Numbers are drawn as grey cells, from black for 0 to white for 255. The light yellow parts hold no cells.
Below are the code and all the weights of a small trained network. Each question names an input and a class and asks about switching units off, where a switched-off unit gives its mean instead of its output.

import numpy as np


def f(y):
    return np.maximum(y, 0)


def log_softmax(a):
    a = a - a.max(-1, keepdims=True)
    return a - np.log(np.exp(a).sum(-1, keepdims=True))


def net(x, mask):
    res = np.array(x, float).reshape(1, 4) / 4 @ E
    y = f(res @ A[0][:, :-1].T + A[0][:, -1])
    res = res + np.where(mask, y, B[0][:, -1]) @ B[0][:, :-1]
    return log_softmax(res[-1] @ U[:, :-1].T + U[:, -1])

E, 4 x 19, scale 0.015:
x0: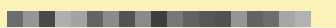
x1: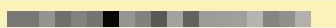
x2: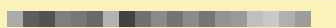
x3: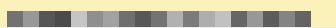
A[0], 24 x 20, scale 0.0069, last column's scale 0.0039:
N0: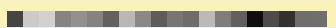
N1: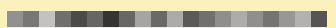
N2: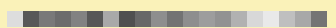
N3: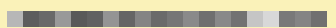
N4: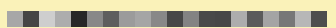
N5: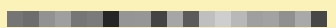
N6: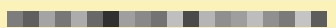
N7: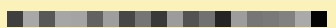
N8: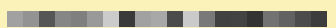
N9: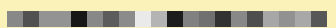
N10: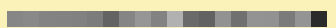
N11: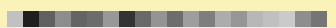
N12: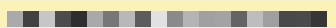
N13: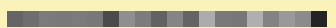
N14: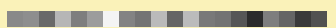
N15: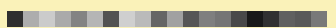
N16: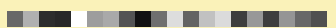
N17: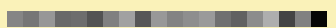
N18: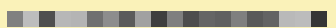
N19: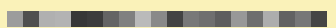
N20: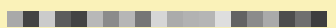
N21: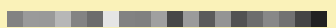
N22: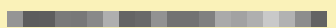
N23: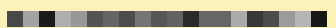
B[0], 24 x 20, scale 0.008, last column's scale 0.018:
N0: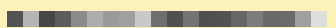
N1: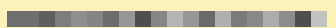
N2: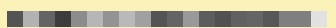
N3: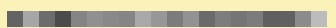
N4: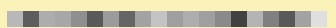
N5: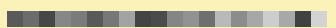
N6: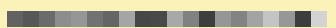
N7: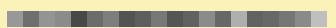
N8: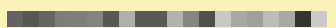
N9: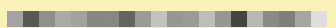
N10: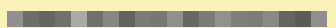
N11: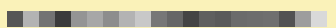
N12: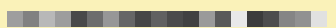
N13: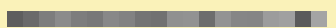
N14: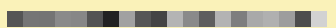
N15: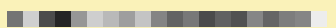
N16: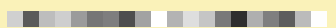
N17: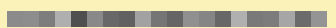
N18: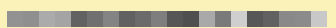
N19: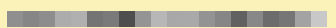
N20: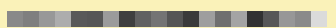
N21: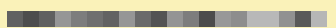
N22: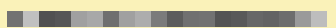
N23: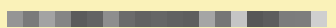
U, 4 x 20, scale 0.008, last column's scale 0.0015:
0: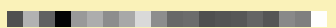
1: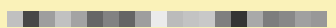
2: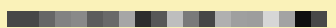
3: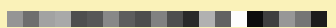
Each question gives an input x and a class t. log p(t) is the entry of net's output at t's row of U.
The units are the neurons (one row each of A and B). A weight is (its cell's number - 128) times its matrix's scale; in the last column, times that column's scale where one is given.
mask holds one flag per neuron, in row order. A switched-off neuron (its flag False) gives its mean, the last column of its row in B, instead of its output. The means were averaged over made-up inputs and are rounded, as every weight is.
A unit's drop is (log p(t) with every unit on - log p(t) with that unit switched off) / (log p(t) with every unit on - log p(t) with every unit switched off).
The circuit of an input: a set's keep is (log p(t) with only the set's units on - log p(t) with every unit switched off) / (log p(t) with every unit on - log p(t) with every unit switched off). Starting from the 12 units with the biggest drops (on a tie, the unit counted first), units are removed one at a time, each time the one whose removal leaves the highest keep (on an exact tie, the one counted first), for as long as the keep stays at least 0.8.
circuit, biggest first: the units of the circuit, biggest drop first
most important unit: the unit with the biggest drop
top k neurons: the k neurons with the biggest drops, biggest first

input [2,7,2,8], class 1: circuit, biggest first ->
(N16)
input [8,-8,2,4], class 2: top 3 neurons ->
(N8 N14 N21)
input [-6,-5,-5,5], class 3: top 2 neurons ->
(N12 N20)
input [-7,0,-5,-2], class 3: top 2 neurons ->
(N12 N20)
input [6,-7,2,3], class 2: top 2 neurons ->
(N8 N14)
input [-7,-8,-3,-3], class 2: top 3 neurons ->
(N14 N8 N21)
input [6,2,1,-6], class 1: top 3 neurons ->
(N4 N9 N12)
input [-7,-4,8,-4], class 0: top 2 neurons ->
(N2 N11)
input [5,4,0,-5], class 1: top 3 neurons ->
(N4 N12 N9)
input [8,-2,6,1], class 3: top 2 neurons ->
(N18 N23)
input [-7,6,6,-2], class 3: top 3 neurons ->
(N12 N20 N15)
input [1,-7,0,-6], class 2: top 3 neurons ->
(N8 N16 N14)
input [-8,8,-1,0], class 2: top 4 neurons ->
(N6 N5 N1 N18)
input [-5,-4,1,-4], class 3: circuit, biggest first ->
(N12)
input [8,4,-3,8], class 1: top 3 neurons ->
(N16 N12 N20)
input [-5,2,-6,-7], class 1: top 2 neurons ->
(N4 N9)
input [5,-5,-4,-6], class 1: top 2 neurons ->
(N9 N4)
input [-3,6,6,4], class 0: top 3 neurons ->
(N2 N11 N22)
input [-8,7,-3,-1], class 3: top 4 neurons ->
(N12 N20 N14 N8)
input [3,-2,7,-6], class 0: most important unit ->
N11
